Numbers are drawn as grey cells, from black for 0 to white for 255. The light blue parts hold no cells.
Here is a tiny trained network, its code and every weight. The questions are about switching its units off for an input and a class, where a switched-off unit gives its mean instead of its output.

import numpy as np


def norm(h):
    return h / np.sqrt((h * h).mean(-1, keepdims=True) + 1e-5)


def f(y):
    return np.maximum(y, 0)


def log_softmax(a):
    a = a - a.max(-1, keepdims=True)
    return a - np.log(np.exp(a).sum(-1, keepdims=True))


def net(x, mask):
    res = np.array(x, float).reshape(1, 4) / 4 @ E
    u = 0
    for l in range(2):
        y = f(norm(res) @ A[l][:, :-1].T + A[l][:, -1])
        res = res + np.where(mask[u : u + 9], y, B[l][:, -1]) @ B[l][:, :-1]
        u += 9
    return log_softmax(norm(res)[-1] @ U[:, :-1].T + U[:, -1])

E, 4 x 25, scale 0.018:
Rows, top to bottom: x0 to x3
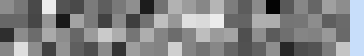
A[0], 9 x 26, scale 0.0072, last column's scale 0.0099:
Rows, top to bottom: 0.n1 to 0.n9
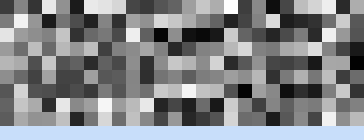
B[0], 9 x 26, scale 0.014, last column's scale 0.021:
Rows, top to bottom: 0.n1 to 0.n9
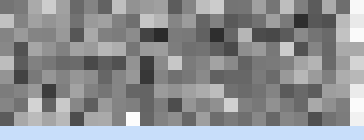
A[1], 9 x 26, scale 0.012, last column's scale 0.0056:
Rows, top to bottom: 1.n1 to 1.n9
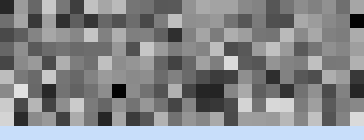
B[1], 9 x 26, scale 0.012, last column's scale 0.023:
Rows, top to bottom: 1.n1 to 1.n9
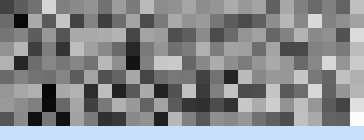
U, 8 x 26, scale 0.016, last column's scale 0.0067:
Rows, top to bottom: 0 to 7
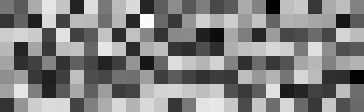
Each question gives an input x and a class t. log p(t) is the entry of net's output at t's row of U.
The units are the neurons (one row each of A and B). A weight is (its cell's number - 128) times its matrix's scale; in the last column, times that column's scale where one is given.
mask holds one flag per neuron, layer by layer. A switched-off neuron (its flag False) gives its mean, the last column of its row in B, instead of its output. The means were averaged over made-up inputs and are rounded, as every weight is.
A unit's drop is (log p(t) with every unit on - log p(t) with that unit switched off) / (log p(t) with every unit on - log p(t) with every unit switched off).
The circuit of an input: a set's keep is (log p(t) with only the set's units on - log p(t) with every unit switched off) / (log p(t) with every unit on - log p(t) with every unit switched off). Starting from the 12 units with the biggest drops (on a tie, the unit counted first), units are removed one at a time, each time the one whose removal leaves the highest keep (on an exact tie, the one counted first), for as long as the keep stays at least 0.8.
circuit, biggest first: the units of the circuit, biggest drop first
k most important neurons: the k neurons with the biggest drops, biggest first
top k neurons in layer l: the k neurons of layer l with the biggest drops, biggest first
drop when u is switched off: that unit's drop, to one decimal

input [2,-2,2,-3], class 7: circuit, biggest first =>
(0.n1)
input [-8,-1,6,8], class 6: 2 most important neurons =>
(0.n3, 0.n2)
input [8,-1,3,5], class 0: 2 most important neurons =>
(0.n9, 1.n9)
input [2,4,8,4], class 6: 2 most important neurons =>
(0.n7, 0.n9)
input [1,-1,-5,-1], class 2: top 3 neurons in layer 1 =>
(1.n7, 1.n9, 1.n3)
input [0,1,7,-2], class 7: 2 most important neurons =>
(0.n1, 1.n9)
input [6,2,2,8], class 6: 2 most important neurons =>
(0.n2, 0.n7)
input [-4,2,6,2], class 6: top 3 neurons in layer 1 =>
(1.n4, 1.n8, 1.n1)
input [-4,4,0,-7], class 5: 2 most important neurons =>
(0.n9, 1.n8)
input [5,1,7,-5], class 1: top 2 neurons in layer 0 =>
(0.n9, 0.n8)
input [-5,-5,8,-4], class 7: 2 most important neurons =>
(0.n1, 0.n9)
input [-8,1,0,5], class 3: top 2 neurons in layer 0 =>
(0.n8, 0.n7)
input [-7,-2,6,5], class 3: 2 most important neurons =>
(0.n8, 1.n5)
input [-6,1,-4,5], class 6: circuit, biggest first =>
(0.n3)
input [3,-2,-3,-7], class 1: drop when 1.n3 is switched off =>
0.1
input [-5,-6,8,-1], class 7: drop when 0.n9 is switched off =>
0.4
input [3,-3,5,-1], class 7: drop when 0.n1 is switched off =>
0.5
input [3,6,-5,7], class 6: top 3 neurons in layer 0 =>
(0.n2, 0.n7, 0.n6)
